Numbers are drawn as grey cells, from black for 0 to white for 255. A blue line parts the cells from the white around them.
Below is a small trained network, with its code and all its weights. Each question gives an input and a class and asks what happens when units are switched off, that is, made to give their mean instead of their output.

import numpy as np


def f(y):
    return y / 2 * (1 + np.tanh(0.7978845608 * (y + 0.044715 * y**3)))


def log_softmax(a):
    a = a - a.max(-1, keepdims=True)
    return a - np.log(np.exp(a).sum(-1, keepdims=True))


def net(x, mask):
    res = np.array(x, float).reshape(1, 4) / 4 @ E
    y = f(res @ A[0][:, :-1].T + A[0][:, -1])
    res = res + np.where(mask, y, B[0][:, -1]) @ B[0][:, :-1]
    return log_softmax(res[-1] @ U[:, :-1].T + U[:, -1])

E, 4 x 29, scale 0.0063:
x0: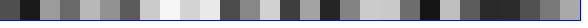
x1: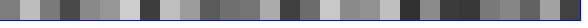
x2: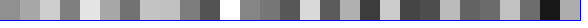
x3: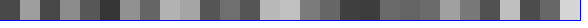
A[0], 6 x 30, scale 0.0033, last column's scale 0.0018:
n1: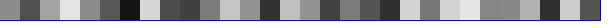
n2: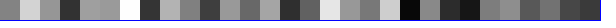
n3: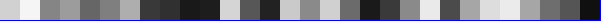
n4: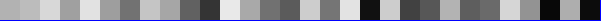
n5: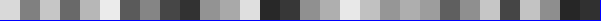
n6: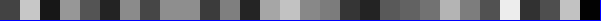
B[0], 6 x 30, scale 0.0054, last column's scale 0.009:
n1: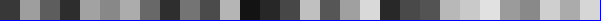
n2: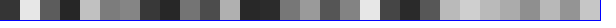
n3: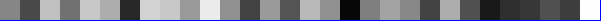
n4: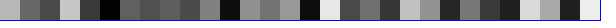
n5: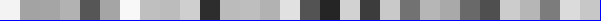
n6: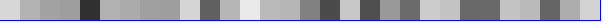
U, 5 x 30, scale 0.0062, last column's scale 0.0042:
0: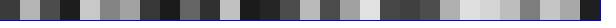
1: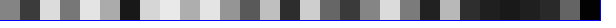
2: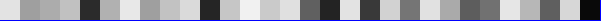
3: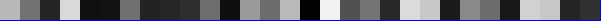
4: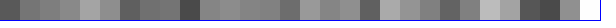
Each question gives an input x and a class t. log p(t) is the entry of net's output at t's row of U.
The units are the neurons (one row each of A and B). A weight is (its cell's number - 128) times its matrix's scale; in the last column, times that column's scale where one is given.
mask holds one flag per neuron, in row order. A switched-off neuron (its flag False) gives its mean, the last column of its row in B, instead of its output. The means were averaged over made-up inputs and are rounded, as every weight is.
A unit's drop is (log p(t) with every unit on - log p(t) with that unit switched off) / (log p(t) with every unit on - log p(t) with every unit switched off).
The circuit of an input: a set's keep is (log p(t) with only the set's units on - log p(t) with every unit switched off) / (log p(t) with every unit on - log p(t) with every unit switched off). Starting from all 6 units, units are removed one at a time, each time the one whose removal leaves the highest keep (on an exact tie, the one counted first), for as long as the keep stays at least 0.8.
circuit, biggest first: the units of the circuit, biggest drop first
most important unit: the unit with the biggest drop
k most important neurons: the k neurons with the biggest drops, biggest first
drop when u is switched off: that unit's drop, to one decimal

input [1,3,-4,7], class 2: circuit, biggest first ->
(n6)
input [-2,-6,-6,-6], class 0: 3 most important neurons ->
(n4 n1 n6)
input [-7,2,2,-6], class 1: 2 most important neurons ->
(n3 n6)
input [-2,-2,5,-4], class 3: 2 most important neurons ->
(n4 n6)
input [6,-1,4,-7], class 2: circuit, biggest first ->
(n5 n3)
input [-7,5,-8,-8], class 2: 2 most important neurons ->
(n5 n4)
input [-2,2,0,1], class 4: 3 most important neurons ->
(n4 n1 n5)
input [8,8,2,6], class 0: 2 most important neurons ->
(n2 n3)
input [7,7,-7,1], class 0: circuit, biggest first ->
(n3 n4)
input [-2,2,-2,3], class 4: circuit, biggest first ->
(n4 n5 n1)
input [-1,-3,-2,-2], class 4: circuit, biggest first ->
(n4 n2)
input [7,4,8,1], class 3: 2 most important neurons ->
(n4 n3)
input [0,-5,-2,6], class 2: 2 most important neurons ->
(n6 n2)
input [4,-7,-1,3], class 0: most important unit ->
n1
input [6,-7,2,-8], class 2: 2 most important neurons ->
(n5 n3)
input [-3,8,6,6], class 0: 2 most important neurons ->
(n2 n5)
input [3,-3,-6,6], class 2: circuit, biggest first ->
(n4 n6)
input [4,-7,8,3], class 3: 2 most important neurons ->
(n4 n2)
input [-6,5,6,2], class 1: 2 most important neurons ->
(n3 n1)
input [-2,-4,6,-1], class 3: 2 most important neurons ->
(n4 n2)
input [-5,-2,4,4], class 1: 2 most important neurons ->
(n3 n5)
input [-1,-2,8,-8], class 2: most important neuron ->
(n5)
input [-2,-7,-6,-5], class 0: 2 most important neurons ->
(n1 n4)
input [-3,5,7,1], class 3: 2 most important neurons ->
(n4 n1)
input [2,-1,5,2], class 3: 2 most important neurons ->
(n4 n3)
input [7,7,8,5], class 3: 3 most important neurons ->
(n4 n3 n1)
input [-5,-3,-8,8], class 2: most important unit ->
n6
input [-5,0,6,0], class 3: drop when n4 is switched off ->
1.8
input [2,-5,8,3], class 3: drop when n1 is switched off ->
0.0
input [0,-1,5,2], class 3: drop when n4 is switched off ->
0.4
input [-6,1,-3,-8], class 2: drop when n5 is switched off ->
1.3
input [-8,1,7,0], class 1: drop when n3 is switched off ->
2.0
